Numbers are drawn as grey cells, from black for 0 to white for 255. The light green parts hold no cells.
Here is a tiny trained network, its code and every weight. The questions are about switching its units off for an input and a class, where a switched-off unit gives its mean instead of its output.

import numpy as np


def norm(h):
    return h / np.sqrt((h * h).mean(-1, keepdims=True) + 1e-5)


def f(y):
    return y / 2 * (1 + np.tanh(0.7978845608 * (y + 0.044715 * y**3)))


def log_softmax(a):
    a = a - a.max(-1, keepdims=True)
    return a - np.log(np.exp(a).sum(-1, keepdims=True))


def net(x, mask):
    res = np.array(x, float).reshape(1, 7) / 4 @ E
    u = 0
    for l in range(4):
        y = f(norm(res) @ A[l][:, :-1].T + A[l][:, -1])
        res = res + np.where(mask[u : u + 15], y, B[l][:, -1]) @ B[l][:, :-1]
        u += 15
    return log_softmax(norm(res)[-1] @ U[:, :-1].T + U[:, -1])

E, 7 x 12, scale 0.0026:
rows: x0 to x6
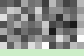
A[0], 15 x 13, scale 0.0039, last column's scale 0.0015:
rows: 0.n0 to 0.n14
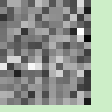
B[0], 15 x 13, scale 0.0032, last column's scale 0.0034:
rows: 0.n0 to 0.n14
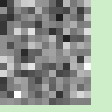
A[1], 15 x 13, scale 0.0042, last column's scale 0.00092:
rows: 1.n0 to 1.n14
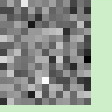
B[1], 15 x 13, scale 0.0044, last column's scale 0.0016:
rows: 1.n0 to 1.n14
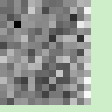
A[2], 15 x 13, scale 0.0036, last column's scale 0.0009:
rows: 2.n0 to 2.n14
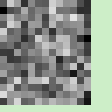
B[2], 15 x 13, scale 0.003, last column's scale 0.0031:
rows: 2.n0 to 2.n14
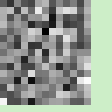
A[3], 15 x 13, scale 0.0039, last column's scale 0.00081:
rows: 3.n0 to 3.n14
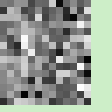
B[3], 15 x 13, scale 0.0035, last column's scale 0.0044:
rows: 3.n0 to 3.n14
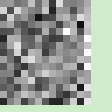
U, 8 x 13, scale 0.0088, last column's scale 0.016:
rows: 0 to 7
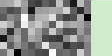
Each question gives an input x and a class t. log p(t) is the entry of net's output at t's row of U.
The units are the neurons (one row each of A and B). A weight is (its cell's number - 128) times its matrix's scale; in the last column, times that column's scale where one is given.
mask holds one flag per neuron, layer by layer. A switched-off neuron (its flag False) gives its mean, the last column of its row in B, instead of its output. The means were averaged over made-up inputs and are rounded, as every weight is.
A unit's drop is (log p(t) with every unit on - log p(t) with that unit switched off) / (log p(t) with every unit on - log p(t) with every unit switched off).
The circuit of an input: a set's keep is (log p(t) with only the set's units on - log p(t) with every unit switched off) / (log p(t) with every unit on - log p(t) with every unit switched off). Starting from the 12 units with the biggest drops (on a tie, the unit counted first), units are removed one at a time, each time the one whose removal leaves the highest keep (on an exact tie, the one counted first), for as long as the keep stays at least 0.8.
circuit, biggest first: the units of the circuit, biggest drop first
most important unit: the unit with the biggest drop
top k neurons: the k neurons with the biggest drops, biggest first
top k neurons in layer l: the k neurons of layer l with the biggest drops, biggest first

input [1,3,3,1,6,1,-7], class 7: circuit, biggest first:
1.n3
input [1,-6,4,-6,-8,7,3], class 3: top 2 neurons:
0.n9, 0.n0
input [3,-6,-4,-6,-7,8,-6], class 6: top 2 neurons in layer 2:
2.n0, 2.n11
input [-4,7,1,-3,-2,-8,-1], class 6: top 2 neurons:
2.n9, 2.n1
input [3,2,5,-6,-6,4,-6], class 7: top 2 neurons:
1.n3, 0.n10
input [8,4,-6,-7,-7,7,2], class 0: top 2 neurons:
2.n3, 3.n2
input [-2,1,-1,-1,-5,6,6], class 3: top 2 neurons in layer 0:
0.n8, 0.n13
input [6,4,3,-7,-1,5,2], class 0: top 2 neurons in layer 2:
2.n3, 2.n2
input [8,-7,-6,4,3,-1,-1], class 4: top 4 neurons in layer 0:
0.n9, 0.n10, 0.n4, 0.n0
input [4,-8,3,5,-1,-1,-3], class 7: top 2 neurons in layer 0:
0.n4, 0.n9
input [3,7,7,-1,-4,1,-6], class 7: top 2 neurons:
1.n3, 0.n13
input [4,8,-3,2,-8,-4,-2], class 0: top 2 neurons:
3.n2, 2.n3
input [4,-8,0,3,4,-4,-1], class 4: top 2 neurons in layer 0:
0.n9, 0.n4
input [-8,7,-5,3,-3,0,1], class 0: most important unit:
2.n11
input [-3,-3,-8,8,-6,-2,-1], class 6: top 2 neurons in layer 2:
2.n14, 2.n13
